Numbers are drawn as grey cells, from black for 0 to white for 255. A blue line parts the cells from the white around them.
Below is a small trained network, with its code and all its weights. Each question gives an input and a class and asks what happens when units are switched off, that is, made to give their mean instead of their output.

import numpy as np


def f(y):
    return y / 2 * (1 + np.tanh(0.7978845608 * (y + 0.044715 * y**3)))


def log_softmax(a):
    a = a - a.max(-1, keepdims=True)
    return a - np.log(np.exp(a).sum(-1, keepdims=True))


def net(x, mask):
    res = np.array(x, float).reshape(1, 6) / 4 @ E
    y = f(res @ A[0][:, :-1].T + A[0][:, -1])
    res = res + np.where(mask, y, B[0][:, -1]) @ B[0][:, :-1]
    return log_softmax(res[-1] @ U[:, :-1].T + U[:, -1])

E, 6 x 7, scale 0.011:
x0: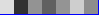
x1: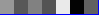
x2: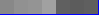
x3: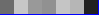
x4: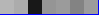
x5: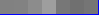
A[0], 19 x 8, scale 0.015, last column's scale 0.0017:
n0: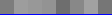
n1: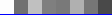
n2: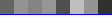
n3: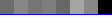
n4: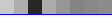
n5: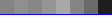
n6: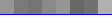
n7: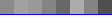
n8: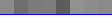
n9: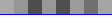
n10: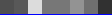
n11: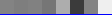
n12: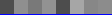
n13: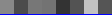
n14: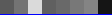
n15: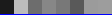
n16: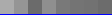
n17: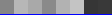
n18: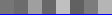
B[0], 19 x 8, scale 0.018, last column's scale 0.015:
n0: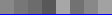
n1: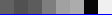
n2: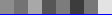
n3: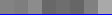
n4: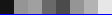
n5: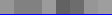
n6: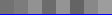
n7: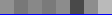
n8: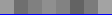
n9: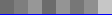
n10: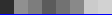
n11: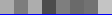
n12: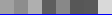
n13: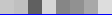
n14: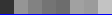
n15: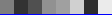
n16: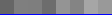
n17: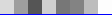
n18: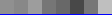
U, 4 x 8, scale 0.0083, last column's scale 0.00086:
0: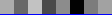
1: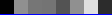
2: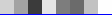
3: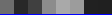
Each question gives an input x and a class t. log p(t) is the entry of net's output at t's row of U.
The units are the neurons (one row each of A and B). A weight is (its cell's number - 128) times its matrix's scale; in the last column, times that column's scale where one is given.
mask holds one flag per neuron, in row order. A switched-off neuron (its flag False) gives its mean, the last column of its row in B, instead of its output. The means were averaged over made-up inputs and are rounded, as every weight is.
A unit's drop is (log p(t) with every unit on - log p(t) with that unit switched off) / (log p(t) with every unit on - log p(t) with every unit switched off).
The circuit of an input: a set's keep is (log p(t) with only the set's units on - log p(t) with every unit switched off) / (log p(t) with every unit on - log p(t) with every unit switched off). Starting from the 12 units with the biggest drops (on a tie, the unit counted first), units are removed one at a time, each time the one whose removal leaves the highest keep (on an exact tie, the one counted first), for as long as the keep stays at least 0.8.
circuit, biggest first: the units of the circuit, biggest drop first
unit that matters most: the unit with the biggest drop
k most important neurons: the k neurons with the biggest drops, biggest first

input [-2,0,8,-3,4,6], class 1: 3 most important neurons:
n17, n4, n1
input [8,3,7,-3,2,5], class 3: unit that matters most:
n1
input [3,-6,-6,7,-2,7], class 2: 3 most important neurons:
n17, n11, n18
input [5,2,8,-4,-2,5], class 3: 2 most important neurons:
n1, n17
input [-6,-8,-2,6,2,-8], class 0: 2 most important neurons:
n2, n12
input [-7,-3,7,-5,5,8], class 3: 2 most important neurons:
n15, n17
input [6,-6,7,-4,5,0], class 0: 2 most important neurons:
n15, n2
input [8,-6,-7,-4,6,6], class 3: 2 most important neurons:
n1, n10
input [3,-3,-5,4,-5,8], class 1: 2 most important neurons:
n10, n13
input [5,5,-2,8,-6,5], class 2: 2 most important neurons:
n17, n4
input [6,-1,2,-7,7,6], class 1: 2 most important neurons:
n4, n17
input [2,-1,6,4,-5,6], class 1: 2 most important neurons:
n10, n13
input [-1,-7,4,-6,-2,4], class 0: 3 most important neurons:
n2, n17, n12
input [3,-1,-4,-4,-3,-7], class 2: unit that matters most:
n13
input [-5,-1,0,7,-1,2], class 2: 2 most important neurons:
n17, n1
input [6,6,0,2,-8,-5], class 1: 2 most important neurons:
n10, n14
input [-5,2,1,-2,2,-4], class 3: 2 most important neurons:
n15, n17
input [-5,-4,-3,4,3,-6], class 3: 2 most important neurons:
n15, n13
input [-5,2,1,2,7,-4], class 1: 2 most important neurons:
n4, n1
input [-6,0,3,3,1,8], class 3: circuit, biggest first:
n15
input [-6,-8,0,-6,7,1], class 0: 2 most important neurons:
n12, n2
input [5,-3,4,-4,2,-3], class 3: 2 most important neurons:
n1, n17
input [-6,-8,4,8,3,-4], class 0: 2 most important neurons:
n2, n12
